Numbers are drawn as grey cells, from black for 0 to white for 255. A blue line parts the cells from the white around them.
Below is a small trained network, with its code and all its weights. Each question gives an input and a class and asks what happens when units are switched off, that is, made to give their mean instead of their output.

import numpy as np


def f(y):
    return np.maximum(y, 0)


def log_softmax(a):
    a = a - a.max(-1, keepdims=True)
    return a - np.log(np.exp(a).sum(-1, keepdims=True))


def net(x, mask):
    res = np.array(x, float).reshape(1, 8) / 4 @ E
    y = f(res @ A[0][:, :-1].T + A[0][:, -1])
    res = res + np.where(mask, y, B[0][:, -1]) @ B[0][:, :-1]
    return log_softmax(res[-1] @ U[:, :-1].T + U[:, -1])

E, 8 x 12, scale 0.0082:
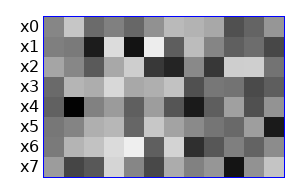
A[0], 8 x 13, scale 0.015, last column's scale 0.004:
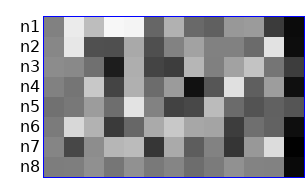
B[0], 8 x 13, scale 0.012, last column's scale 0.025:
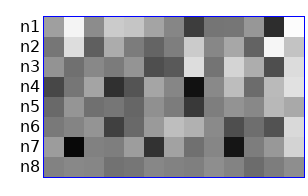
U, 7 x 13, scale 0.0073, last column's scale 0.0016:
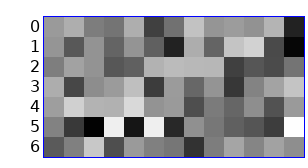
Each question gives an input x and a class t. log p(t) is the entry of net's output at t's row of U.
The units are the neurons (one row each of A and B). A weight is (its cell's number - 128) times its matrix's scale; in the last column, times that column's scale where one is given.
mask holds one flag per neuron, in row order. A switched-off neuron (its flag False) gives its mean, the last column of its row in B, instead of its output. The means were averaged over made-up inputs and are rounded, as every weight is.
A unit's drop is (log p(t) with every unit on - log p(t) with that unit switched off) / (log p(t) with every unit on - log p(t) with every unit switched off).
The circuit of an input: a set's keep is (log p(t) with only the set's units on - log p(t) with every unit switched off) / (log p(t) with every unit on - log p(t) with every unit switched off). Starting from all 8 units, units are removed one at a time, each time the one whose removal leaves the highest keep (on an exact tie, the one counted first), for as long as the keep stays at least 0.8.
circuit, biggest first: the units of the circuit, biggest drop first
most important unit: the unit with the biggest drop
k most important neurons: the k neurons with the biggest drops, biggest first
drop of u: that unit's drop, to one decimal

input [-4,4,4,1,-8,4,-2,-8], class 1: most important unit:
n3
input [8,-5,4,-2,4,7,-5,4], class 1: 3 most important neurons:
(n1; n7; n2)
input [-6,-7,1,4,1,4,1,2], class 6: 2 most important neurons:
(n4; n5)
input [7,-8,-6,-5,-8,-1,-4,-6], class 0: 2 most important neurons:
(n2; n3)
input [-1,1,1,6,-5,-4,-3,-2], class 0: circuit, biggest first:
(n1; n2)
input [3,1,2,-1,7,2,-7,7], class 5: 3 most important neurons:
(n7; n3; n4)
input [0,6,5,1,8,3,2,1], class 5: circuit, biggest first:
(n1; n4)
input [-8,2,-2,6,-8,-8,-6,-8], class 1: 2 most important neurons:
(n3; n7)
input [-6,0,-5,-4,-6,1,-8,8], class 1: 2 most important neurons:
(n2; n3)
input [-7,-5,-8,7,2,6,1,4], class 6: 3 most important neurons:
(n4; n5; n7)
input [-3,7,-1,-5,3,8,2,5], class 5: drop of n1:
0.2
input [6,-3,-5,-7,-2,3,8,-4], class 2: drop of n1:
0.0
